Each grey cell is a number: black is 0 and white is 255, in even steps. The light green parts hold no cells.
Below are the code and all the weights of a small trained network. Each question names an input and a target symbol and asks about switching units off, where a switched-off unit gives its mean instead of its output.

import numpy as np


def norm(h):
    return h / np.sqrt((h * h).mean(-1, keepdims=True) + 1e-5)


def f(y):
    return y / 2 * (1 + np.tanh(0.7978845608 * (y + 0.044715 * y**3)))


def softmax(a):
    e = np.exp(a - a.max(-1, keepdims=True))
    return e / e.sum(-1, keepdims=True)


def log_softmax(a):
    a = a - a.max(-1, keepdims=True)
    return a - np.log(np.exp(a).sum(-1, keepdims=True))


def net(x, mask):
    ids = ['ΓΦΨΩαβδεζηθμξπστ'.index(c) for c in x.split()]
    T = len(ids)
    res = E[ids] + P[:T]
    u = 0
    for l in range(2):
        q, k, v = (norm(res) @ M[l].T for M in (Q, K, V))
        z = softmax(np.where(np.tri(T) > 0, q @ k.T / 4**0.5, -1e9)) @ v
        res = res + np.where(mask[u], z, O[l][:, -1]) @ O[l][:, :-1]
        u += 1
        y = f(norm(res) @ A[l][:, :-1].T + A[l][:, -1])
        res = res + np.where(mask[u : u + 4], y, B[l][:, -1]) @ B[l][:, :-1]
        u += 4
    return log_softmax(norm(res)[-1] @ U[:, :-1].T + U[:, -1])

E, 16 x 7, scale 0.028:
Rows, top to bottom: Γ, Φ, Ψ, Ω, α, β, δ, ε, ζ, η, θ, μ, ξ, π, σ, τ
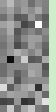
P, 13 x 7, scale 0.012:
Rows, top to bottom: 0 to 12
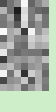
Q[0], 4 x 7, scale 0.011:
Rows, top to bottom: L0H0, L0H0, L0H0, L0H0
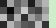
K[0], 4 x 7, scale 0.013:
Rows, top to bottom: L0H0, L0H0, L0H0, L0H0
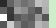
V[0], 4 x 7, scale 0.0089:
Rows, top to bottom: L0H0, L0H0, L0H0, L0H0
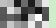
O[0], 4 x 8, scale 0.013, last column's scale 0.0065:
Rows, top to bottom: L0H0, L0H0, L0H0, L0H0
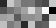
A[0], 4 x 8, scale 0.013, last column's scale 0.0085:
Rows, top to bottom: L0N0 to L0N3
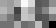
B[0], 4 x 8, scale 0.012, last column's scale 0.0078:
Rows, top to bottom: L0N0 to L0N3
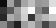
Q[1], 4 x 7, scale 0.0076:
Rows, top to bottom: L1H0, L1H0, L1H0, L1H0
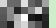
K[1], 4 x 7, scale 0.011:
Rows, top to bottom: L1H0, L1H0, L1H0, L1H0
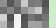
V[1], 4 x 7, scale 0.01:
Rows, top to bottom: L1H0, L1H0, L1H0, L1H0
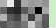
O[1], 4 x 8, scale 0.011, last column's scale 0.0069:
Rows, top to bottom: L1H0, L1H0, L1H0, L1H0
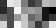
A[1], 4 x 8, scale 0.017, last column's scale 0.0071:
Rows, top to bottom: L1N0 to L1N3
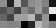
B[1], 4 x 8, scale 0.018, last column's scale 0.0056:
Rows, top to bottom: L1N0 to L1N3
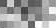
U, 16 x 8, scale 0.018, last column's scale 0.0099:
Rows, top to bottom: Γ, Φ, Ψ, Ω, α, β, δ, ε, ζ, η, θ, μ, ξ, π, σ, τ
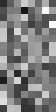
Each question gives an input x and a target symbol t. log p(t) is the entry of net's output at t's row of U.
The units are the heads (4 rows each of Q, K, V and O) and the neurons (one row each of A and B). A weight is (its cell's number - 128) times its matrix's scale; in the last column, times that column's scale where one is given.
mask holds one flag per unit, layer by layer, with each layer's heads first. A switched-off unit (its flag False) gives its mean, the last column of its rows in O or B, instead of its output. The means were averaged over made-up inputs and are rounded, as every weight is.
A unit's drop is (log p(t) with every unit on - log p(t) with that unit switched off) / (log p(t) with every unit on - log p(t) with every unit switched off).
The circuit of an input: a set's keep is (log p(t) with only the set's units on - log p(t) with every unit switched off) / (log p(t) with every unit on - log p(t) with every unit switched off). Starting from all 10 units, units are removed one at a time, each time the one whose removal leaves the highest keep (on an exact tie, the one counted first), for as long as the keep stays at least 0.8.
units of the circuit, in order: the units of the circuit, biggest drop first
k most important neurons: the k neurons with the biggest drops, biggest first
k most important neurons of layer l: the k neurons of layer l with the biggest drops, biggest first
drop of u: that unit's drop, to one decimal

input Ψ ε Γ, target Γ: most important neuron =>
(L0N1)
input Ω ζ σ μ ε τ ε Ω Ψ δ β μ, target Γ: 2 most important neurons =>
(L0N1, L0N2)
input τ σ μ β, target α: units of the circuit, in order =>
(L0H0, L1H0)
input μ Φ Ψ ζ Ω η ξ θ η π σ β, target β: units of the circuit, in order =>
(L0H0, L0N1)
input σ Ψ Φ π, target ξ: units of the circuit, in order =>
(L1H0, L0N0, L1N1)
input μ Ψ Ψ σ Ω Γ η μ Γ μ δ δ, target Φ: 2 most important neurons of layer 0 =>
(L0N1, L0N0)
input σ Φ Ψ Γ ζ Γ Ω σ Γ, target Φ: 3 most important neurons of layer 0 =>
(L0N1, L0N0, L0N3)
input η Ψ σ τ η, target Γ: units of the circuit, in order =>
(L0H0, L0N0)
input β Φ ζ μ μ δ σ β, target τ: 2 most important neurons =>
(L0N1, L1N3)
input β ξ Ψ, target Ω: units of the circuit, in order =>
(L0H0, L1N3)
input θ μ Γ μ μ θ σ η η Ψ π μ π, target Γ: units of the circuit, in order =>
(L0H0, L0N0)
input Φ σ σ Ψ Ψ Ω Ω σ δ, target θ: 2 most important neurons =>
(L0N2, L1N2)
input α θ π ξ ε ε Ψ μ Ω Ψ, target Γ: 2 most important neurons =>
(L0N1, L0N2)
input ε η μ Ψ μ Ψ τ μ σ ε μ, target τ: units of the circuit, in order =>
(L0H0)
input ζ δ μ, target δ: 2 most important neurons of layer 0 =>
(L0N0, L0N2)
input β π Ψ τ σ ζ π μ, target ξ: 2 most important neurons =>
(L0N1, L1N1)
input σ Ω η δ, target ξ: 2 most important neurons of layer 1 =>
(L1N1, L1N3)
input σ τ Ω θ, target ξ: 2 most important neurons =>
(L1N1, L0N0)
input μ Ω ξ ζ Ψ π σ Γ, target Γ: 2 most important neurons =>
(L0N0, L0N1)
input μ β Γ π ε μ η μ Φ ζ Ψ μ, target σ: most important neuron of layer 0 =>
(L0N0)
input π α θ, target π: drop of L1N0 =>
0.0
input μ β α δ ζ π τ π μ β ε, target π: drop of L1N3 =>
0.1
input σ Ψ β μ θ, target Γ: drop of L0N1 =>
0.1
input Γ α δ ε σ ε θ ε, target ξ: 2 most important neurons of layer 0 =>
(L0N0, L0N1)
